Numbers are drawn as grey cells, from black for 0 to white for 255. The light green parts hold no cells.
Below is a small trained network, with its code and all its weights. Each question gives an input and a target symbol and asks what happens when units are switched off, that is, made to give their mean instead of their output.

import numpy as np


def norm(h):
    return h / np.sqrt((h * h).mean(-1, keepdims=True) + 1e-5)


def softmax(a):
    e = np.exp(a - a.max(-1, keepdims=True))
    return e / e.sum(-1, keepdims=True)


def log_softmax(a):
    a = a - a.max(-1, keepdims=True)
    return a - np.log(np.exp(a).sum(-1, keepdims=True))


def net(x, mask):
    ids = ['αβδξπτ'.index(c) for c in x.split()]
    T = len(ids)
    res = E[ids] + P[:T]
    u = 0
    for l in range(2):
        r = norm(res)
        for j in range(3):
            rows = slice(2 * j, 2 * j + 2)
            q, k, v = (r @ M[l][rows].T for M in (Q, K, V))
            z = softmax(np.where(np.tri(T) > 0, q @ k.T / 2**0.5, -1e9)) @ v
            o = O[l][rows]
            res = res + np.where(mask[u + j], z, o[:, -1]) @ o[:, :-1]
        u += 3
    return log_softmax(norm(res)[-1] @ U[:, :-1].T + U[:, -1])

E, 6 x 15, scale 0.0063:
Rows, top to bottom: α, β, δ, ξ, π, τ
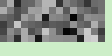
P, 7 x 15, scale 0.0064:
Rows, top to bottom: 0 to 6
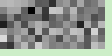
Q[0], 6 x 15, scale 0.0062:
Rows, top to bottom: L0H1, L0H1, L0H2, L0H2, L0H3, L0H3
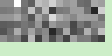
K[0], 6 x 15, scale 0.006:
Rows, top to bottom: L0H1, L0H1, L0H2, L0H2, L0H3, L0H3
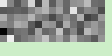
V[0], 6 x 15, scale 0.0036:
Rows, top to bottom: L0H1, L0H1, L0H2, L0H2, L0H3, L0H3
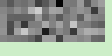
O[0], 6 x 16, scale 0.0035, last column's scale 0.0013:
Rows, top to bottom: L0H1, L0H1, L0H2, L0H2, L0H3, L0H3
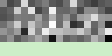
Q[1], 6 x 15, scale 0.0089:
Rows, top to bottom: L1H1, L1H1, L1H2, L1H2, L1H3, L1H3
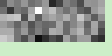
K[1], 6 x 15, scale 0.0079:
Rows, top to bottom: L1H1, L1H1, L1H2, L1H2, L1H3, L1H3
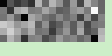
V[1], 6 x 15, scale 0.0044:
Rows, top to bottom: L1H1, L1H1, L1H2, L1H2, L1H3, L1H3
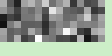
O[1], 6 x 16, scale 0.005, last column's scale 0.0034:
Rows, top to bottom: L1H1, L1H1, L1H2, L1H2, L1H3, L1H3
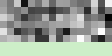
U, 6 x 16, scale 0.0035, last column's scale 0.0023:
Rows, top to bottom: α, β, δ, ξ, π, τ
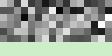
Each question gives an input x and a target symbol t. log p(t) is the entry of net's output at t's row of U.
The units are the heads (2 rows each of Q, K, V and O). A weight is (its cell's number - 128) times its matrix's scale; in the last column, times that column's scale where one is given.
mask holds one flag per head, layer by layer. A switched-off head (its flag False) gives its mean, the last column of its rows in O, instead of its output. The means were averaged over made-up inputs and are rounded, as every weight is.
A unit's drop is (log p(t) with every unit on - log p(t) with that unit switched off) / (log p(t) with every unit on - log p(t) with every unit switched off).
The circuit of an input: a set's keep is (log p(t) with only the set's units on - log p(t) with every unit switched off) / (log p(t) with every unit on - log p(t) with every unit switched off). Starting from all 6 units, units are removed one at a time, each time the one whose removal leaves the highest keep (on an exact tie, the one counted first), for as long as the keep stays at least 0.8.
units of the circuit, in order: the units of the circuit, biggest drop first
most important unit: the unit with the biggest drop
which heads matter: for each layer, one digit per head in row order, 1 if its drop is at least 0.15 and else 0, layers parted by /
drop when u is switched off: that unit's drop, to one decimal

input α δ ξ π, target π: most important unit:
L1H3
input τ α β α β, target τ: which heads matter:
000 / 001
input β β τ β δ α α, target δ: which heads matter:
000 / 011
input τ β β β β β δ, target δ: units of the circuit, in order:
[L0H3, L1H3, L1H2]
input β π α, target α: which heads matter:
000 / 100
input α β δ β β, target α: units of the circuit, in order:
[L0H3, L1H3]
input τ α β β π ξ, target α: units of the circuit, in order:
[L1H1, L0H3]
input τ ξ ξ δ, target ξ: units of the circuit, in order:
[L1H1, L1H2]
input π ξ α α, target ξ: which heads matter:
000 / 111
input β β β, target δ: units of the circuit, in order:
[L1H2, L0H1]
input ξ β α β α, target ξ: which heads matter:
000 / 100
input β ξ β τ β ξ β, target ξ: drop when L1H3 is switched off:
0.1
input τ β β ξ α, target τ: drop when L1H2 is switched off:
0.0
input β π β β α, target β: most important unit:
L1H2
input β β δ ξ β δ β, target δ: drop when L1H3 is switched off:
0.1
